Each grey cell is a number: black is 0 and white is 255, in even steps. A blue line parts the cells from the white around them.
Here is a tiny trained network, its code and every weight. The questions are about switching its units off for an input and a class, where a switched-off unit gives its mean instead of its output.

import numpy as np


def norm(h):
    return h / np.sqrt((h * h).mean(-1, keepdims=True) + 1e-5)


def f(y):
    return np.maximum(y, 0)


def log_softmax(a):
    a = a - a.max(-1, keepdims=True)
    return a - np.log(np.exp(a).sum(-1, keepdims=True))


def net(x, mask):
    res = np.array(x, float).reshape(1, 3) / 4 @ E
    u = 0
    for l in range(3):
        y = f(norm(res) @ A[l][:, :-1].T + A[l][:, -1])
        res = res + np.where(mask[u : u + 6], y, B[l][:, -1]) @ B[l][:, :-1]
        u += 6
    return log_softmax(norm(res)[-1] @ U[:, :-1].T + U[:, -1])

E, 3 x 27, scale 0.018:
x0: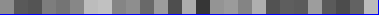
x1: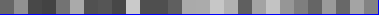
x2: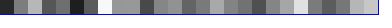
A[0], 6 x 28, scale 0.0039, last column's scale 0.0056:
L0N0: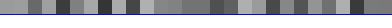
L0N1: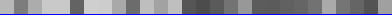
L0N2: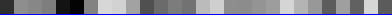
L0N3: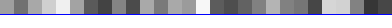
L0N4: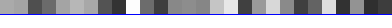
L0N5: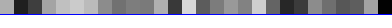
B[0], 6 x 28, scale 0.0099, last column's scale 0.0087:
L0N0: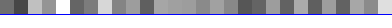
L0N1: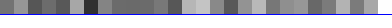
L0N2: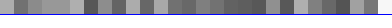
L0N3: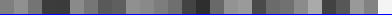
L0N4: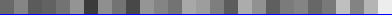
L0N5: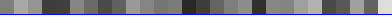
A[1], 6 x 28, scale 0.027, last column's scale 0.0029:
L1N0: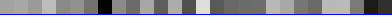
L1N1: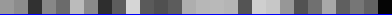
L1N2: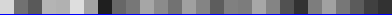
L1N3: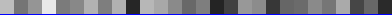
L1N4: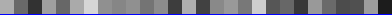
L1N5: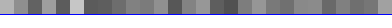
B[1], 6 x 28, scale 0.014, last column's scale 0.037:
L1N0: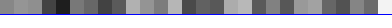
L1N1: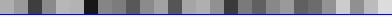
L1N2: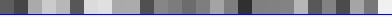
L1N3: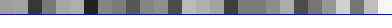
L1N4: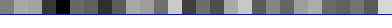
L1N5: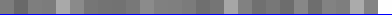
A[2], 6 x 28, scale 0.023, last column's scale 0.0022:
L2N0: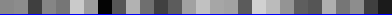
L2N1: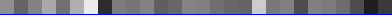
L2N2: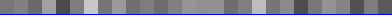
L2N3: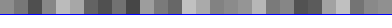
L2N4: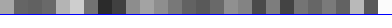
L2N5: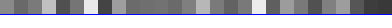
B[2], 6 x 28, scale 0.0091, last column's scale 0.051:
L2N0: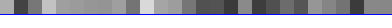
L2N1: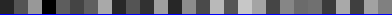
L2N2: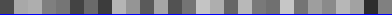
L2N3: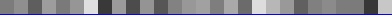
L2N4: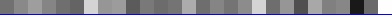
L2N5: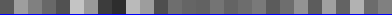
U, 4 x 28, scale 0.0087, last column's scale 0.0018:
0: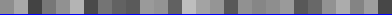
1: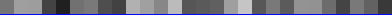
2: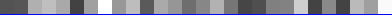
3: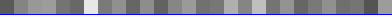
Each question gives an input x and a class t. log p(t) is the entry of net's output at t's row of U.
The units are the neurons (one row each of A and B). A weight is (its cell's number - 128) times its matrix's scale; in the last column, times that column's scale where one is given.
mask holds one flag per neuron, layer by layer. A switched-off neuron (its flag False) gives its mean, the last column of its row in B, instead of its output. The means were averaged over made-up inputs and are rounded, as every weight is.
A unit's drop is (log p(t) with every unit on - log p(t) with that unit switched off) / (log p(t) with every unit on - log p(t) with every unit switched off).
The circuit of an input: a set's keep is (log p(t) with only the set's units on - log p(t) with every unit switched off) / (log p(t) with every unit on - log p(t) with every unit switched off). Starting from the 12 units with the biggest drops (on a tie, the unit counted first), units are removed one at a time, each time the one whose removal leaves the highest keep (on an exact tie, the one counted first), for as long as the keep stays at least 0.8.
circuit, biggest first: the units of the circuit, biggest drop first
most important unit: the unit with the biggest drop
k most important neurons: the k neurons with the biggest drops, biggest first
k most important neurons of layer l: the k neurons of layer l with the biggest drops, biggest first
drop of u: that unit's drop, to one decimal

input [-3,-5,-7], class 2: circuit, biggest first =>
(L1N2)
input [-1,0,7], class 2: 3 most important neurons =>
(L1N0, L1N4, L1N3)
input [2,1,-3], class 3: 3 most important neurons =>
(L0N5, L0N4, L2N4)
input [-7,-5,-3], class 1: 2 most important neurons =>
(L1N0, L1N1)
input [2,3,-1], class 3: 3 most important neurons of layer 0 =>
(L0N4, L0N5, L0N1)
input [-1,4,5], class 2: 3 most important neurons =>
(L1N3, L1N0, L1N4)
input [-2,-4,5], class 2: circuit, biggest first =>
(L1N3, L1N0)
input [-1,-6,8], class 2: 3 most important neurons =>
(L1N3, L1N0, L1N4)
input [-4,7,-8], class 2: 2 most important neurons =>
(L1N2, L1N3)
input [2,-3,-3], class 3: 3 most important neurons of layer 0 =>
(L0N5, L0N1, L0N0)
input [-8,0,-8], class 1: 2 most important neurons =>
(L1N0, L0N3)
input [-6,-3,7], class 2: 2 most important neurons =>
(L1N4, L1N0)
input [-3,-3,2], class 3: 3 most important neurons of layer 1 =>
(L1N2, L1N4, L1N1)
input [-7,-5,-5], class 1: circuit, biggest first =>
(L1N0)
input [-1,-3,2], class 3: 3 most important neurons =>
(L1N2, L0N1, L1N1)
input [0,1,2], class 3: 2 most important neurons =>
(L0N2, L1N2)
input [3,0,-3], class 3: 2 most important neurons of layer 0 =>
(L0N5, L0N0)
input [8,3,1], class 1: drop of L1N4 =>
0.2
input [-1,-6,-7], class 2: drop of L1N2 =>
1.1
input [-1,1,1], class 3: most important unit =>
L1N2
